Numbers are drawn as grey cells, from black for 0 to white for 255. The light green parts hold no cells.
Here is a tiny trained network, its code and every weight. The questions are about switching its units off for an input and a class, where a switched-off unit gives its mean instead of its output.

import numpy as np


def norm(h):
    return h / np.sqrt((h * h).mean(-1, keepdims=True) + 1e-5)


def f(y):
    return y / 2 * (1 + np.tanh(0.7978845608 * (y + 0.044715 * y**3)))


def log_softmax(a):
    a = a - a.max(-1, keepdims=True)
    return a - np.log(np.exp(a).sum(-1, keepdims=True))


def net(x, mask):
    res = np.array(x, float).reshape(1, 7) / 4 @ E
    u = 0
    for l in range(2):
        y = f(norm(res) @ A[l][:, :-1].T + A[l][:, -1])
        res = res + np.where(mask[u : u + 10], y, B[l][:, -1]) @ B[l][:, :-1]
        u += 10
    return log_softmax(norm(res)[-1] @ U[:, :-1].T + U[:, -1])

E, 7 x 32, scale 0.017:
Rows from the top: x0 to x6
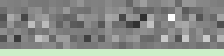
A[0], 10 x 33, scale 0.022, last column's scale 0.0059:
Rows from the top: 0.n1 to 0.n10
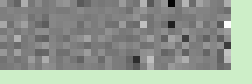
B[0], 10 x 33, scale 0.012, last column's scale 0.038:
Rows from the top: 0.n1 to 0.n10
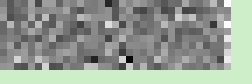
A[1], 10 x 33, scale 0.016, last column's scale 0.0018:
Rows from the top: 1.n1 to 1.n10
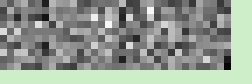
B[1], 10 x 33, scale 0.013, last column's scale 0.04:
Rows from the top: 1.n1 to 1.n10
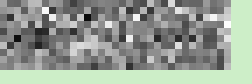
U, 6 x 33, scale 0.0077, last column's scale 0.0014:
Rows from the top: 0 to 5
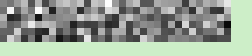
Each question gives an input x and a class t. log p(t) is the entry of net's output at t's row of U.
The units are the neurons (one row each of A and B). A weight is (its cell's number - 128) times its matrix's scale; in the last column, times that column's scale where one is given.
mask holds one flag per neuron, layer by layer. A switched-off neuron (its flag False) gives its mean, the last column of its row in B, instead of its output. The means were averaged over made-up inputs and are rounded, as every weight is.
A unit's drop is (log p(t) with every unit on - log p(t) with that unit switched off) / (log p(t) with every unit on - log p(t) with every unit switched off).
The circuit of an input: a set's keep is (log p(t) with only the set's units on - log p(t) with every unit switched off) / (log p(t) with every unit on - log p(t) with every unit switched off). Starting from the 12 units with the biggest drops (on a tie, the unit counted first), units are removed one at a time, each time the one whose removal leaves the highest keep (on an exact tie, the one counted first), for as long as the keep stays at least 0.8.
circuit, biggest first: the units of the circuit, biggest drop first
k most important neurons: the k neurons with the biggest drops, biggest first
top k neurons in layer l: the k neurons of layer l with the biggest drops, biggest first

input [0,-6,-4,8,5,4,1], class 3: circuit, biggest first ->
(0.n1)
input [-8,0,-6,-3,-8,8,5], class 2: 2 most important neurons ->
(0.n1, 0.n9)
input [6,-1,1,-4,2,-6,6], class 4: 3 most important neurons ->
(0.n6, 0.n9, 1.n3)
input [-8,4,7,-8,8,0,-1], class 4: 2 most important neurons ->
(0.n4, 0.n8)
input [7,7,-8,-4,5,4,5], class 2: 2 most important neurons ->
(0.n1, 0.n9)
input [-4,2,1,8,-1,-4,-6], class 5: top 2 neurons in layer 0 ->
(0.n6, 0.n4)
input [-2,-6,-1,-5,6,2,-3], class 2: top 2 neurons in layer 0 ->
(0.n4, 0.n9)
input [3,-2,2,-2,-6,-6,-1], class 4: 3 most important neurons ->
(0.n6, 0.n9, 1.n3)
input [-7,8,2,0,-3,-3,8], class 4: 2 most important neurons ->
(0.n4, 0.n9)
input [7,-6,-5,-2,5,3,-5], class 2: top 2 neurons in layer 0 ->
(0.n1, 0.n9)
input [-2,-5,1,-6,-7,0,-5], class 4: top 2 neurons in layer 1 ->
(1.n4, 1.n6)
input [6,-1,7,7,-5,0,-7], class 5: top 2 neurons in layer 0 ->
(0.n4, 0.n8)
